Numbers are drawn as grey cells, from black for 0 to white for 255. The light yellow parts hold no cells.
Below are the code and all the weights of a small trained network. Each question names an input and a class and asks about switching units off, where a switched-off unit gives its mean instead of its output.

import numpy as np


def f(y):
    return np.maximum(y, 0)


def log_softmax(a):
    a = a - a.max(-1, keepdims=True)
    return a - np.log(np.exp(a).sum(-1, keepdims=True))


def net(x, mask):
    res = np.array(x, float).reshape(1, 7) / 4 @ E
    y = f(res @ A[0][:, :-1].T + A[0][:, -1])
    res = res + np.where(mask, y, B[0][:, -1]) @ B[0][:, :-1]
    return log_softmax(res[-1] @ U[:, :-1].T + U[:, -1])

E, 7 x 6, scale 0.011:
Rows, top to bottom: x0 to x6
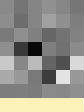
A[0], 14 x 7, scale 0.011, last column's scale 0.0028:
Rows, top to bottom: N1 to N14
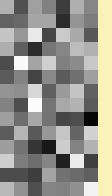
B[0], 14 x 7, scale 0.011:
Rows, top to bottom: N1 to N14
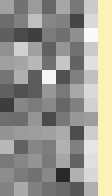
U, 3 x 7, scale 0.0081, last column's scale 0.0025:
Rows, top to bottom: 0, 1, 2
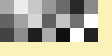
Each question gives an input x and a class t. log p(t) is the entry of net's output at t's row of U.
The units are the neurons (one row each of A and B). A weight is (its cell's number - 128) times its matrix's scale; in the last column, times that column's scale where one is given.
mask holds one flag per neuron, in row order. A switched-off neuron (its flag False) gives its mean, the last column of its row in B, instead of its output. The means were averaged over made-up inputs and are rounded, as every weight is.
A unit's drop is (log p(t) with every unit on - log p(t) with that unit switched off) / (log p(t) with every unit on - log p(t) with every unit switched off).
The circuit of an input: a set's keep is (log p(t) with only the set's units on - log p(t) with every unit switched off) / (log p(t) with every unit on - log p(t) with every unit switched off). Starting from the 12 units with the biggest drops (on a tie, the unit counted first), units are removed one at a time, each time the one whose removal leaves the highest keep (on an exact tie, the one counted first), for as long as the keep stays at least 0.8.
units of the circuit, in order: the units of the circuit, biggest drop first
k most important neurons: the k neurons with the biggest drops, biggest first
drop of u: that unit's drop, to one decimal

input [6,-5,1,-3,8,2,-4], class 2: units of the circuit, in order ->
N3
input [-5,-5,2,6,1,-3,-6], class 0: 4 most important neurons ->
N3, N4, N7, N12
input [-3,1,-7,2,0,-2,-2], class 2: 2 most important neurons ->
N5, N10
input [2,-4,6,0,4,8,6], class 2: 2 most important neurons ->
N3, N7
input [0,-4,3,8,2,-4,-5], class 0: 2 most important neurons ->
N4, N3
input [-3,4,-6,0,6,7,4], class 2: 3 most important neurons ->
N3, N7, N5
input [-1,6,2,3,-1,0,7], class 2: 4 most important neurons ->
N5, N2, N12, N1
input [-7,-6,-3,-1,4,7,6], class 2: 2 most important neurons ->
N3, N7
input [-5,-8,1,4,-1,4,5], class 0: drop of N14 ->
0.2
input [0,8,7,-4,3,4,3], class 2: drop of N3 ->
0.1
